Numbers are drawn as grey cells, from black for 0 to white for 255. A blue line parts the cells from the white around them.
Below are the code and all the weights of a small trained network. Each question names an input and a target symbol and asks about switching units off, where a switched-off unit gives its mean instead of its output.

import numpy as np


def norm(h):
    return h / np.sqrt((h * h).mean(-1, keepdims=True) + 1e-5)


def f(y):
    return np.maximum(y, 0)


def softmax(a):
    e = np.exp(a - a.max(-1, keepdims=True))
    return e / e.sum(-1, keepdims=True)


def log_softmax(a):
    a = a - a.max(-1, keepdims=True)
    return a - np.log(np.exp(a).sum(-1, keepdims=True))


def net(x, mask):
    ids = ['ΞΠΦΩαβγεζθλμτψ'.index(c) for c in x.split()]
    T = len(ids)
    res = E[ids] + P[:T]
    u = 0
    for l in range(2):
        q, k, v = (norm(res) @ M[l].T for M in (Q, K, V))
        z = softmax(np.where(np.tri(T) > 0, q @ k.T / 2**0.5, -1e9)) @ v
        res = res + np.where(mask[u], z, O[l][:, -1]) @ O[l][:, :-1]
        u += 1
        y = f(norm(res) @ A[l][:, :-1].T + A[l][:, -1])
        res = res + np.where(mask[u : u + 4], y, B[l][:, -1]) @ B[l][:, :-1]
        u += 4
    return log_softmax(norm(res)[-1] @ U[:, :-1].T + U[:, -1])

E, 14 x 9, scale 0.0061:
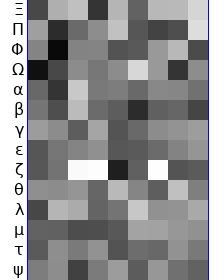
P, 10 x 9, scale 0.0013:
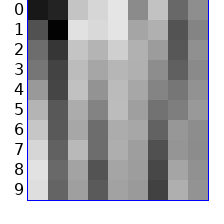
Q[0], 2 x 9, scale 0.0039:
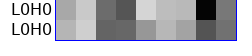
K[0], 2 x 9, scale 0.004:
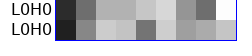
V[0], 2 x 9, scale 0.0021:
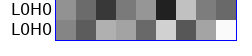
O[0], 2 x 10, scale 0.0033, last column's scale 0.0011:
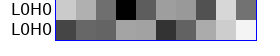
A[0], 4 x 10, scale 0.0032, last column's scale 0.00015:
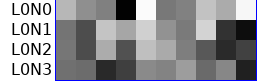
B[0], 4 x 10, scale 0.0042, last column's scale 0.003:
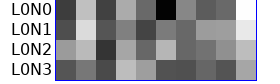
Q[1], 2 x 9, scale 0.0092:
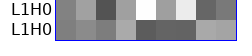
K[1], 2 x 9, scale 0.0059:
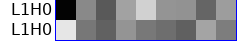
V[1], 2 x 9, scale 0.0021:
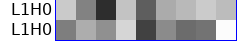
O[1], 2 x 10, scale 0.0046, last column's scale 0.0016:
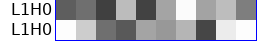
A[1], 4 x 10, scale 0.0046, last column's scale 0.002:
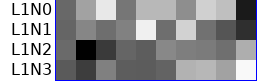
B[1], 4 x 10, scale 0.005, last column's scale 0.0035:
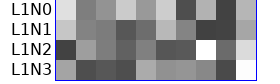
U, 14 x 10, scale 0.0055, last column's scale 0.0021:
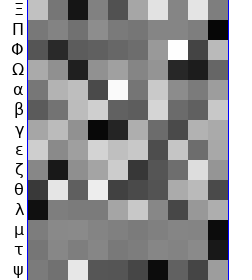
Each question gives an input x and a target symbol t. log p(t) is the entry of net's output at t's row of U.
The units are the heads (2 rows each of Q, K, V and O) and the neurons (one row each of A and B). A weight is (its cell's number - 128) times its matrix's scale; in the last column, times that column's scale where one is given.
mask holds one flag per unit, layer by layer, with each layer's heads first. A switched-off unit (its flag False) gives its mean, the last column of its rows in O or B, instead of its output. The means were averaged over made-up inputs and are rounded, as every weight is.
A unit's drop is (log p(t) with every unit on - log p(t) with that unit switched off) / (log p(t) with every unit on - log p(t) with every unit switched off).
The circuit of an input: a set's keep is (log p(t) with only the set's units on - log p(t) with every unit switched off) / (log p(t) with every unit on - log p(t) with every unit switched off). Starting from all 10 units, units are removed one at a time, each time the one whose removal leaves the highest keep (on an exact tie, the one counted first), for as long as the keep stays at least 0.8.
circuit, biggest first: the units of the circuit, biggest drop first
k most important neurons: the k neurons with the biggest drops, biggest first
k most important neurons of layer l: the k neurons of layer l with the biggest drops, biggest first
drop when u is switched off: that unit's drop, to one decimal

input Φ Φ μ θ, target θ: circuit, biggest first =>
[L0N0 L0N1]
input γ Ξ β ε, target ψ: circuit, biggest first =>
[L1H0 L0H0 L0N0]
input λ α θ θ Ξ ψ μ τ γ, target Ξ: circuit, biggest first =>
[L1H0 L0N0]
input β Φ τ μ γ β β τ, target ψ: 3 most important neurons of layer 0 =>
[L0N0 L0N2 L0N1]
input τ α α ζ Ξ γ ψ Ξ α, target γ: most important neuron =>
[L0N2]
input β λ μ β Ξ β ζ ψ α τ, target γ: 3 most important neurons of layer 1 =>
[L1N2 L1N0 L1N3]
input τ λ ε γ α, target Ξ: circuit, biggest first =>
[L1H0 L0N1]
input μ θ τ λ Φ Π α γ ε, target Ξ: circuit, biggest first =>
[L1H0 L0N0]
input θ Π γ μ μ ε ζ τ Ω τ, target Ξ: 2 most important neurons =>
[L0N0 L1N2]
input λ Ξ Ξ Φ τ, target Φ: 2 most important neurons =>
[L0N0 L1N3]
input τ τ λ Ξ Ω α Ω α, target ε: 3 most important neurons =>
[L0N0 L1N0 L0N1]
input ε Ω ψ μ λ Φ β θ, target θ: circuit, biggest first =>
[L0N0 L1N3]
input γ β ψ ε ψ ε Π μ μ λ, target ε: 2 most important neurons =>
[L1N0 L0N1]
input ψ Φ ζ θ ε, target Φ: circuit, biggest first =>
[L1H0 L1N3 L0N0]
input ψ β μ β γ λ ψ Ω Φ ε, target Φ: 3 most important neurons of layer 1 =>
[L1N3 L1N2 L1N1]
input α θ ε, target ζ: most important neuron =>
[L0N0]
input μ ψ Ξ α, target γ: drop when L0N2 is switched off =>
0.4
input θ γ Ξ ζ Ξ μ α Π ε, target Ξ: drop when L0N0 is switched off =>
0.4
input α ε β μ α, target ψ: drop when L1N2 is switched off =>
0.1
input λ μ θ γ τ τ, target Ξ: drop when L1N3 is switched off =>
0.0
